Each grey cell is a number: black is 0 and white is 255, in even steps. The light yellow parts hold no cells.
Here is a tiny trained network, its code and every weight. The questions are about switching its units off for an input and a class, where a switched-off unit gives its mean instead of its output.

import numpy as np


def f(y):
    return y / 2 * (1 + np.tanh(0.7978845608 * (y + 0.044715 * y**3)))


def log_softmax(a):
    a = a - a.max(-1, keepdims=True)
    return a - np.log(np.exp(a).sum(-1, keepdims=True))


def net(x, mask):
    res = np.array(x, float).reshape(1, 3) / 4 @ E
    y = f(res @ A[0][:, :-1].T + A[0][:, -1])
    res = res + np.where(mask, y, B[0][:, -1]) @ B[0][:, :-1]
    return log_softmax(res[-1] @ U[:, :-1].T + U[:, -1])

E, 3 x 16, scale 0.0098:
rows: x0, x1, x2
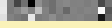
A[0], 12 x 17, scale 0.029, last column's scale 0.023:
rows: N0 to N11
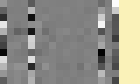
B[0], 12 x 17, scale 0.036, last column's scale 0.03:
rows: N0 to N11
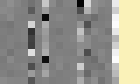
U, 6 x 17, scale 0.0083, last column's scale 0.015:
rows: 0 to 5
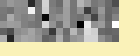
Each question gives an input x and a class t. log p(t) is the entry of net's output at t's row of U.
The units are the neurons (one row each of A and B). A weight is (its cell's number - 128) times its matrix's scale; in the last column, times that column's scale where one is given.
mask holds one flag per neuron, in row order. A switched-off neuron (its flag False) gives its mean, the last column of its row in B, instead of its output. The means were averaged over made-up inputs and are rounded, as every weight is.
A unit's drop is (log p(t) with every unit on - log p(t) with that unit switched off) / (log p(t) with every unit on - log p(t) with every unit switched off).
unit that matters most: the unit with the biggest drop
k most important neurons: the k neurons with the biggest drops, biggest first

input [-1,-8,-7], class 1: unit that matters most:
N7
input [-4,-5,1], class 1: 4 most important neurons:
N7, N0, N4, N9
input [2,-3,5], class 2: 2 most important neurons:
N8, N3
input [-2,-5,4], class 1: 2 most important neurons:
N7, N2
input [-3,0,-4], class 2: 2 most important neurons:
N0, N2
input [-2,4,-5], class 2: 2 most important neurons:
N2, N7
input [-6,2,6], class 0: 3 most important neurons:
N2, N6, N5
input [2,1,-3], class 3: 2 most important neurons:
N8, N0
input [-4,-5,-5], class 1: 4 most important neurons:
N7, N8, N0, N4
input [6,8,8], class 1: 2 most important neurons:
N3, N2
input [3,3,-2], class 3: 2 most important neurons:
N7, N0
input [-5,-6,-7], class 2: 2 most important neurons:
N2, N3
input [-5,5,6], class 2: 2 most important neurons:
N8, N7
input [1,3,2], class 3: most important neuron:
N7
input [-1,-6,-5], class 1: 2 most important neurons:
N7, N8
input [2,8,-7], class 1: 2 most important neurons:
N3, N8
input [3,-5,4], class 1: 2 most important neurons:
N7, N2
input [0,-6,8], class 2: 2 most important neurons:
N8, N3
